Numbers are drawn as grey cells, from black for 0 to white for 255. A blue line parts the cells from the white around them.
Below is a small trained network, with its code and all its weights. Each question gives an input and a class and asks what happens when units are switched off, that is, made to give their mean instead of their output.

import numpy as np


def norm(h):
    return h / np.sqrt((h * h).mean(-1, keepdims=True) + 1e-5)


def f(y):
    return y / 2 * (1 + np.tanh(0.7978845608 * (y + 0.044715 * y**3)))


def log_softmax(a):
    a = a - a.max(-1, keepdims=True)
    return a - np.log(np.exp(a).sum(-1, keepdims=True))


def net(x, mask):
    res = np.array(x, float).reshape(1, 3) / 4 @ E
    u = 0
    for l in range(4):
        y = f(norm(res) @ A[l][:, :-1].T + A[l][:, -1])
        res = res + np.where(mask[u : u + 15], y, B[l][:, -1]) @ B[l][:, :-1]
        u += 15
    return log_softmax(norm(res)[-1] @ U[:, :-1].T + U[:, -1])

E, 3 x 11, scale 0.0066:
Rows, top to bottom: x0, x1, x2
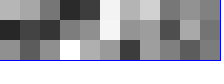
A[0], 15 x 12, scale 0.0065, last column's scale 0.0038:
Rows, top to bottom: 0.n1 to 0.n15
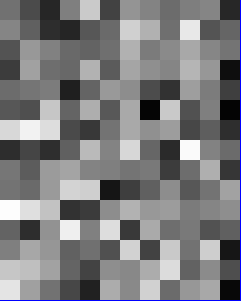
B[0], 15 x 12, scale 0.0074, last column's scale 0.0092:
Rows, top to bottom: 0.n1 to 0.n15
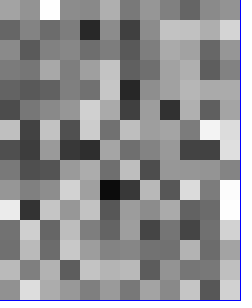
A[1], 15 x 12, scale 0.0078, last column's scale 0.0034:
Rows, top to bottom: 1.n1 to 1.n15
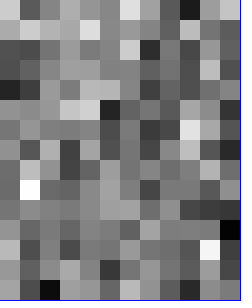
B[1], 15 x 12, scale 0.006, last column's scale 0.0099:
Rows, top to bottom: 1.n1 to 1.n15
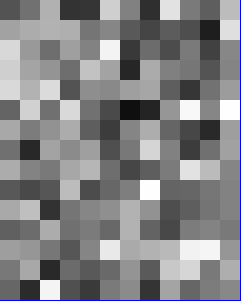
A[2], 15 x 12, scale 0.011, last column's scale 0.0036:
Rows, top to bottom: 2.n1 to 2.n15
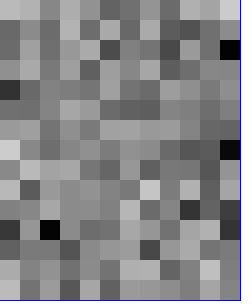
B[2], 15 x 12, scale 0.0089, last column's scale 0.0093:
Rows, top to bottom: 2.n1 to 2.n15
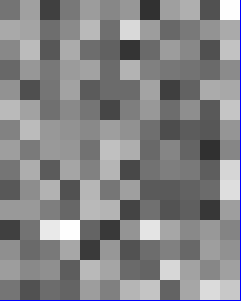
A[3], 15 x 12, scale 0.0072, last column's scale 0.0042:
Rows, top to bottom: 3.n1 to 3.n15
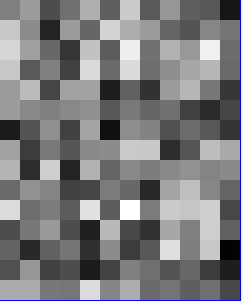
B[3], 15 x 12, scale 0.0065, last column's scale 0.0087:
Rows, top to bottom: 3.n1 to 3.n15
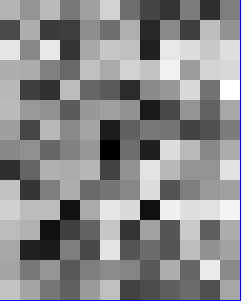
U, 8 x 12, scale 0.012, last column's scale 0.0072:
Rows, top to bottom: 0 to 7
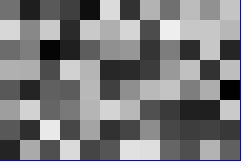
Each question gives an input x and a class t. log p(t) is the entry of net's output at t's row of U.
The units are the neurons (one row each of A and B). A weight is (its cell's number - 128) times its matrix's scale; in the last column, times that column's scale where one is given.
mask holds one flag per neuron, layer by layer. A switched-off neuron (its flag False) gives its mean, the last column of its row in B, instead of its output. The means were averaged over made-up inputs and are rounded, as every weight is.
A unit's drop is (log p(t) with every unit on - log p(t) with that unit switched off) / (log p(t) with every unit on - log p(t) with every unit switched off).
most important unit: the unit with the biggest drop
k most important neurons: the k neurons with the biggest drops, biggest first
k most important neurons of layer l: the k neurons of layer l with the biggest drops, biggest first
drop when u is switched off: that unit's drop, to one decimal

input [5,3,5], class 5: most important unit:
0.n2
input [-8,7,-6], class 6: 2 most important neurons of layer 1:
(1.n5 1.n6)
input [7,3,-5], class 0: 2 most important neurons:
(0.n2 0.n5)
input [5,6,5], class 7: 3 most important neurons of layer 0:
(0.n11 0.n7 0.n14)
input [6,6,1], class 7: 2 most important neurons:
(0.n7 1.n1)
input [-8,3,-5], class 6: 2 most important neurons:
(0.n8 0.n12)
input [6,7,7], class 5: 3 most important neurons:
(0.n10 0.n2 1.n6)
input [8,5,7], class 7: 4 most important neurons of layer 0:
(0.n11 0.n7 0.n10 0.n14)
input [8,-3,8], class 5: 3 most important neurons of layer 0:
(0.n15 0.n12 0.n2)
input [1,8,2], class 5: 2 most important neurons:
(0.n12 1.n5)
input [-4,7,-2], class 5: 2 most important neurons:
(0.n10 1.n5)
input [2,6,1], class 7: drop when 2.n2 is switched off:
0.1
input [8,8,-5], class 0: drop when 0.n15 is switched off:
0.0
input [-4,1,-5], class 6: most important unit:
0.n6
